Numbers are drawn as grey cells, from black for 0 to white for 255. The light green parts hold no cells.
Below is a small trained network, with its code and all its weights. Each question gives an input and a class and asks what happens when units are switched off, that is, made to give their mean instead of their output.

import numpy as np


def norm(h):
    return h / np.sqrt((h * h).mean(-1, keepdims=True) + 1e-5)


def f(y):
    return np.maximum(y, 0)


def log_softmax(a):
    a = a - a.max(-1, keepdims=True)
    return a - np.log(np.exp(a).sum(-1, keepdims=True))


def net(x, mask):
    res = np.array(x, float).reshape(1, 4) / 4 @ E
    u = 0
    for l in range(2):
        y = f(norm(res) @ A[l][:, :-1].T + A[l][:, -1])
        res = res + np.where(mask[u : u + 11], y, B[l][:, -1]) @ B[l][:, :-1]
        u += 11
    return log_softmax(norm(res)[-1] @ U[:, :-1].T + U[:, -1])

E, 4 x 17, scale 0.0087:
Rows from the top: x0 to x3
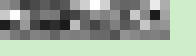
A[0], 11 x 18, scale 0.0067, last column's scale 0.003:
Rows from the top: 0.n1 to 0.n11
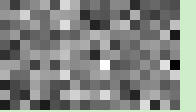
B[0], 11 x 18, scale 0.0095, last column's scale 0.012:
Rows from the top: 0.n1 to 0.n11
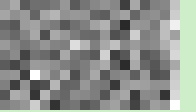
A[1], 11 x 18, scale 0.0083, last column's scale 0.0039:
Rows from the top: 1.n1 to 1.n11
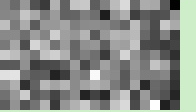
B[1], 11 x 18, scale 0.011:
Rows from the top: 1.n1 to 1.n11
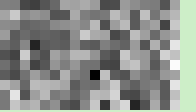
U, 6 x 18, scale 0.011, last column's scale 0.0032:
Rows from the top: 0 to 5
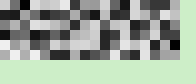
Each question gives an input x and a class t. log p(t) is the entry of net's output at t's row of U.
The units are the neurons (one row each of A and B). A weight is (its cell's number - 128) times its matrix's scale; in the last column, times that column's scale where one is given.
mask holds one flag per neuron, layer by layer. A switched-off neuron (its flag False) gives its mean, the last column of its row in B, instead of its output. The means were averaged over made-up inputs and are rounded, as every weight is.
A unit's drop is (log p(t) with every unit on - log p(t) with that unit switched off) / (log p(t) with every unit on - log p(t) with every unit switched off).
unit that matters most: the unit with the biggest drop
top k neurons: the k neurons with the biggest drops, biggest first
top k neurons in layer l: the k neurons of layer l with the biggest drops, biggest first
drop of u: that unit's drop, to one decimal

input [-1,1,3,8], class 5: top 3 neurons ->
(0.n11 0.n6 1.n10)
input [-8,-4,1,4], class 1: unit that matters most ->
0.n3
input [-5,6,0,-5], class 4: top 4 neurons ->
(1.n6 0.n2 0.n11 0.n10)
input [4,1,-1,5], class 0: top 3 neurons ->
(0.n7 0.n4 1.n11)
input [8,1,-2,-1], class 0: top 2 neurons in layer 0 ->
(0.n7 0.n4)
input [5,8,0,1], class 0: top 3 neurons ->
(0.n7 0.n11 0.n3)
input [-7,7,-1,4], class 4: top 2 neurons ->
(1.n6 0.n11)
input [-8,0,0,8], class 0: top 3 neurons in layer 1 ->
(1.n7 1.n6 1.n3)
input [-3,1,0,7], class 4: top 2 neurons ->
(0.n11 0.n2)
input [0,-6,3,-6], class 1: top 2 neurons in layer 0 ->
(0.n6 0.n3)
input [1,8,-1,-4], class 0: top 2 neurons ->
(0.n7 1.n8)
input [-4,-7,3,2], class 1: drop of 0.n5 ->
0.0
